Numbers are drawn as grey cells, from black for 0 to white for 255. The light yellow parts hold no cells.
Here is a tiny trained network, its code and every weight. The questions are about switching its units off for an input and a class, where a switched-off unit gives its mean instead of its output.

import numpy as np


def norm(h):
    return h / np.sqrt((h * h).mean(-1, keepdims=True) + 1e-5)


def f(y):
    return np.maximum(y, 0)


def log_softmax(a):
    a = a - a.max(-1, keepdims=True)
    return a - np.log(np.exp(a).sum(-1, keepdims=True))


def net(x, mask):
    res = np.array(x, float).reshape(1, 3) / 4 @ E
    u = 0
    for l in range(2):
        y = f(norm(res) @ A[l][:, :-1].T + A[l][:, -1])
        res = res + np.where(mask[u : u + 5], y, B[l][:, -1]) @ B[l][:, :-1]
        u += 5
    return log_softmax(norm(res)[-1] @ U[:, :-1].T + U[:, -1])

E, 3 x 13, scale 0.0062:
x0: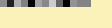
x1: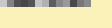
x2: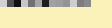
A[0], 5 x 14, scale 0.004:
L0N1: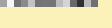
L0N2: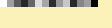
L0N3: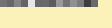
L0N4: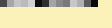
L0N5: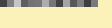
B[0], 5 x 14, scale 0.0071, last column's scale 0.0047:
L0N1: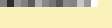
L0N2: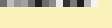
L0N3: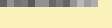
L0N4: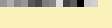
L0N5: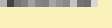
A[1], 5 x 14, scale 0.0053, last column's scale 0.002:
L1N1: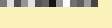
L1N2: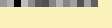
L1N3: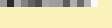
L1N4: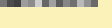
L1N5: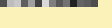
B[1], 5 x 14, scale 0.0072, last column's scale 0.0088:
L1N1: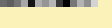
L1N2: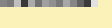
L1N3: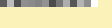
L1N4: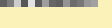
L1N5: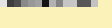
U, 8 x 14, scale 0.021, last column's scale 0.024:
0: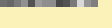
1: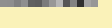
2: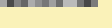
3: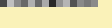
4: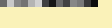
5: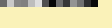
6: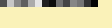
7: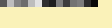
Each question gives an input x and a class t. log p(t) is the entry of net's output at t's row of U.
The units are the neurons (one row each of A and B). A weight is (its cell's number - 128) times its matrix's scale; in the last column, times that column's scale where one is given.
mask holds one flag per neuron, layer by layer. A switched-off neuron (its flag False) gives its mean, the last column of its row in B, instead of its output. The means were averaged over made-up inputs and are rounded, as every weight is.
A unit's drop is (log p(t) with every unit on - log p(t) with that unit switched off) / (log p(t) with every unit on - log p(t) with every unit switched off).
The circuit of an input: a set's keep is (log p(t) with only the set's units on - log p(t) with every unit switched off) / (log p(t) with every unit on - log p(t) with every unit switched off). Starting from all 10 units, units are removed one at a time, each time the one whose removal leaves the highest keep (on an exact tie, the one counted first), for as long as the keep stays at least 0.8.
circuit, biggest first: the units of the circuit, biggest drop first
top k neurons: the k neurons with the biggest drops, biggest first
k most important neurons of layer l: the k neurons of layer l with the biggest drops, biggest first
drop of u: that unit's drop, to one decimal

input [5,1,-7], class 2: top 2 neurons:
(L1N5 L1N1)
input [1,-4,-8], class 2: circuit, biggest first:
(L1N5)
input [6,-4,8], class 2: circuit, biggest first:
(L1N1 L0N2)
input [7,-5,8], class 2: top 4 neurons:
(L1N1 L0N1 L0N2 L1N4)
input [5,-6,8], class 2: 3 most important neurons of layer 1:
(L1N1 L1N2 L1N4)
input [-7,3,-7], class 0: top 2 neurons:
(L1N1 L1N2)
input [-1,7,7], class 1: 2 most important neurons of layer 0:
(L0N2 L0N5)
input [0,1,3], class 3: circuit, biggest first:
(L1N5 L1N1)
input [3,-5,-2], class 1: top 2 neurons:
(L0N4 L0N1)
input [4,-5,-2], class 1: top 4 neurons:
(L0N4 L0N1 L1N1 L1N2)
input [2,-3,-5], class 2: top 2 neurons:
(L1N5 L0N2)
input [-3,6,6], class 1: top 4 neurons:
(L0N2 L1N5 L0N5 L1N1)
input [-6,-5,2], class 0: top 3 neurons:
(L1N1 L0N2 L0N1)
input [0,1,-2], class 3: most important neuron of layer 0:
(L0N5)
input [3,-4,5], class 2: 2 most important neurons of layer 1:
(L1N1 L1N2)
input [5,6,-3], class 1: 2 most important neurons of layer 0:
(L0N1 L0N2)
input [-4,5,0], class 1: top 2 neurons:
(L0N2 L1N1)
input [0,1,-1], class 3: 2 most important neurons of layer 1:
(L1N3 L1N1)
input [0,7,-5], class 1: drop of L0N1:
0.0
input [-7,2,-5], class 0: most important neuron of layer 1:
(L1N1)
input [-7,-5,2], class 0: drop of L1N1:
1.2
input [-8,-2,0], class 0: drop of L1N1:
0.4
